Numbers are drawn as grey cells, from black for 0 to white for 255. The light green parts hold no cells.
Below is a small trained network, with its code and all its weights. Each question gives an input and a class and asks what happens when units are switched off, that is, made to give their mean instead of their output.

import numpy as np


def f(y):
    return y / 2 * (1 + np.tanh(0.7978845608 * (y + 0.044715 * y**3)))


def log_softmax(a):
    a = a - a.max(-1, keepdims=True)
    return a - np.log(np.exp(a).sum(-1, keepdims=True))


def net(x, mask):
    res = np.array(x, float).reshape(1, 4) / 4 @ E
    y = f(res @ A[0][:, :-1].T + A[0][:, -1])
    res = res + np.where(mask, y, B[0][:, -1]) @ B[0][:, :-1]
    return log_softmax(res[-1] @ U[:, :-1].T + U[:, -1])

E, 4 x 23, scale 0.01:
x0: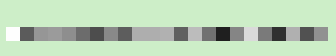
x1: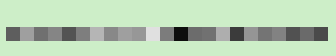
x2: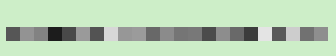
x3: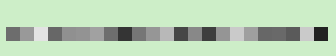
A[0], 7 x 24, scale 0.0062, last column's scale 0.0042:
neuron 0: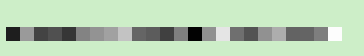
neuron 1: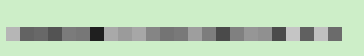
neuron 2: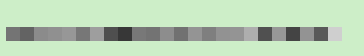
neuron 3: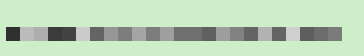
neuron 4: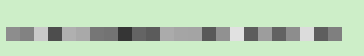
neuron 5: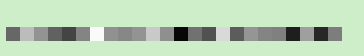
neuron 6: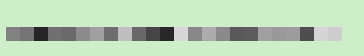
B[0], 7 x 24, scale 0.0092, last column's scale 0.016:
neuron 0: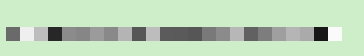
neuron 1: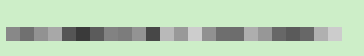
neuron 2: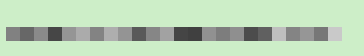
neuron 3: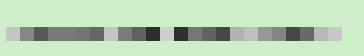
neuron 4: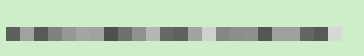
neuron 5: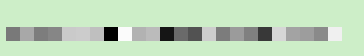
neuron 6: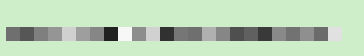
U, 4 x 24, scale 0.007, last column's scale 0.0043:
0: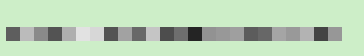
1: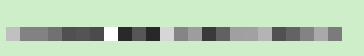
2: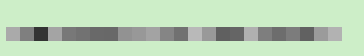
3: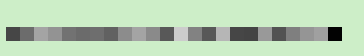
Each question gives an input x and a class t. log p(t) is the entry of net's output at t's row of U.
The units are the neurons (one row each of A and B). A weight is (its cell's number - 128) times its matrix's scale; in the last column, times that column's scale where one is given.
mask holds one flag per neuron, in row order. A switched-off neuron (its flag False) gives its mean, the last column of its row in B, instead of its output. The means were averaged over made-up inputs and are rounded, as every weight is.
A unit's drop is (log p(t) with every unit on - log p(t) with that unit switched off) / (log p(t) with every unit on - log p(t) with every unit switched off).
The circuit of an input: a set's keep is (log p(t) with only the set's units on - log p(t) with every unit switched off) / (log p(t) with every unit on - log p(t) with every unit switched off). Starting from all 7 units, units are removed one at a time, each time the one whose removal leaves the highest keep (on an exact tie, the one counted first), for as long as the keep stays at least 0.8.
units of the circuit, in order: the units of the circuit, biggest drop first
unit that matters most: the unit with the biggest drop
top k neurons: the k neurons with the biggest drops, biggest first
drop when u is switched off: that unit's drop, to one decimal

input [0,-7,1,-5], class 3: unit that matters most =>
neuron 3
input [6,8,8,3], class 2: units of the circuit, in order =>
[neuron 0; neuron 1]
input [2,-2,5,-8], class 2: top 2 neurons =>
[neuron 1; neuron 6]
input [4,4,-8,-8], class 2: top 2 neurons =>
[neuron 0; neuron 5]
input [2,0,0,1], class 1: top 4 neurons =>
[neuron 5; neuron 6; neuron 0; neuron 4]
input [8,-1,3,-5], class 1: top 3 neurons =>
[neuron 5; neuron 1; neuron 4]
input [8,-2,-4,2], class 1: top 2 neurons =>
[neuron 5; neuron 6]
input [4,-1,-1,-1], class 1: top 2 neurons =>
[neuron 5; neuron 6]
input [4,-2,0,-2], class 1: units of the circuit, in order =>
[neuron 5; neuron 4]
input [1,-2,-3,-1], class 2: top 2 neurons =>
[neuron 0; neuron 5]
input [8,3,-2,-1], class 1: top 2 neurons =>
[neuron 5; neuron 6]
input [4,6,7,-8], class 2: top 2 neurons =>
[neuron 6; neuron 1]
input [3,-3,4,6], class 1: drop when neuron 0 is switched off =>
0.1
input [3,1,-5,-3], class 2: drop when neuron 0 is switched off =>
0.5
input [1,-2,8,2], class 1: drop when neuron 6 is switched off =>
0.0
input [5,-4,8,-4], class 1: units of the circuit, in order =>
[neuron 5]
